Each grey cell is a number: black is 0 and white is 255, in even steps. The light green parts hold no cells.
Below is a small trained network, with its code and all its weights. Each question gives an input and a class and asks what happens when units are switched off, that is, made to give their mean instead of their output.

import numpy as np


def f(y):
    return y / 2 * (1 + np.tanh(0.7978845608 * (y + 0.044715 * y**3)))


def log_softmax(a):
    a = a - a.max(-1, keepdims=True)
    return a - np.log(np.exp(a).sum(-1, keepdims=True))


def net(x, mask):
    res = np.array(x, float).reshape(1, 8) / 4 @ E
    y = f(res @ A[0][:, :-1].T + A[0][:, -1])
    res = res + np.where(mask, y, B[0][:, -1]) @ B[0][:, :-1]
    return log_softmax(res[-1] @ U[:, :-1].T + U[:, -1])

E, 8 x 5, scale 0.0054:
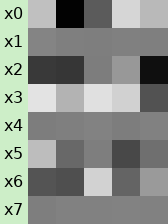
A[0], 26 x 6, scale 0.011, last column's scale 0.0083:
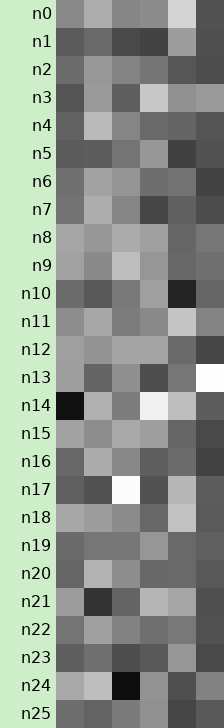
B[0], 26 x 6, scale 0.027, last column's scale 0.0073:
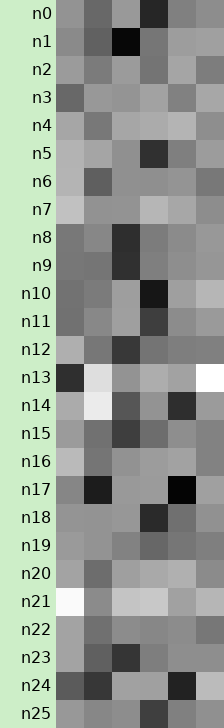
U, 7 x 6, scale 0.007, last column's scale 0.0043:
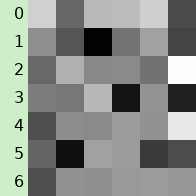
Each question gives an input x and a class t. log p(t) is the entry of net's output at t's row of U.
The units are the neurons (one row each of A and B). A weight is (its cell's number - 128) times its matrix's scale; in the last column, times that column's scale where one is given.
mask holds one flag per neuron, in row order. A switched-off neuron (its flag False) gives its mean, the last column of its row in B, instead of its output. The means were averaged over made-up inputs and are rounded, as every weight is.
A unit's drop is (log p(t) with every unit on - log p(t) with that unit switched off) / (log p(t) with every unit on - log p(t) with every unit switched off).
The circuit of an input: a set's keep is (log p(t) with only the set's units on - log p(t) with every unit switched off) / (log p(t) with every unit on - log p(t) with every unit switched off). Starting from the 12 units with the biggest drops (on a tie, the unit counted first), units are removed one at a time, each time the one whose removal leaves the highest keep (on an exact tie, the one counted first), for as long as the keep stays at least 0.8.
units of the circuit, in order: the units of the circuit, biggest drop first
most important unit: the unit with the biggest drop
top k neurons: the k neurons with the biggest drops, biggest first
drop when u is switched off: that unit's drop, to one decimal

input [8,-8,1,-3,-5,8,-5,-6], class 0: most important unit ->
n21
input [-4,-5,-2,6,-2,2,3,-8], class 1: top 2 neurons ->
(n9; n8)
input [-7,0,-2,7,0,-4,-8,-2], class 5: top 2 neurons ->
(n24; n21)
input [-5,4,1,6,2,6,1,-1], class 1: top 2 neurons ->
(n9; n8)
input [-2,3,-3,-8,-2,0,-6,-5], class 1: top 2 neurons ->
(n1; n23)
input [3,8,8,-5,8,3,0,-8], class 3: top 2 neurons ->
(n10; n5)
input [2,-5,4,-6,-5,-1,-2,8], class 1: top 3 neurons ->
(n1; n23; n13)
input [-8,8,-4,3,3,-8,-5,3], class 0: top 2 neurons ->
(n4; n20)
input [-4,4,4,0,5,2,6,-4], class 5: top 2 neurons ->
(n17; n14)
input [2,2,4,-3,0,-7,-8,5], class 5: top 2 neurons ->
(n24; n13)
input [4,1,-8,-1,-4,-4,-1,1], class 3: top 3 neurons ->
(n0; n11; n18)
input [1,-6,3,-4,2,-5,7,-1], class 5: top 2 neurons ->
(n17; n13)
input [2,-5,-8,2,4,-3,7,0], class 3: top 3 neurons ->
(n0; n18; n11)
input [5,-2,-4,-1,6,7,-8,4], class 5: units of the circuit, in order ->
(n24)
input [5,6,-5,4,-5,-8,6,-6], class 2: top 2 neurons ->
(n14; n24)
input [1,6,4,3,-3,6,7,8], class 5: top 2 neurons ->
(n17; n14)
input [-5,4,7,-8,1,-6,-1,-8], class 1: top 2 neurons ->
(n1; n23)
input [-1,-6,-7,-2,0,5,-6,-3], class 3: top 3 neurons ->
(n18; n11; n0)
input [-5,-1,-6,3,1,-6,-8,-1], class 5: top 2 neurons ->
(n24; n13)
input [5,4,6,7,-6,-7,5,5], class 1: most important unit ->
n9
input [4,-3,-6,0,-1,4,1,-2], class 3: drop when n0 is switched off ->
0.4
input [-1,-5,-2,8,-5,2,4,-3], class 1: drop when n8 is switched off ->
0.1
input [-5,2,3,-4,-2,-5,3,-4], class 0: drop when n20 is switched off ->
0.3
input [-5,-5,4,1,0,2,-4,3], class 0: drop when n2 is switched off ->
0.2
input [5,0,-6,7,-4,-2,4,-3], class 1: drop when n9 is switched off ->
0.3
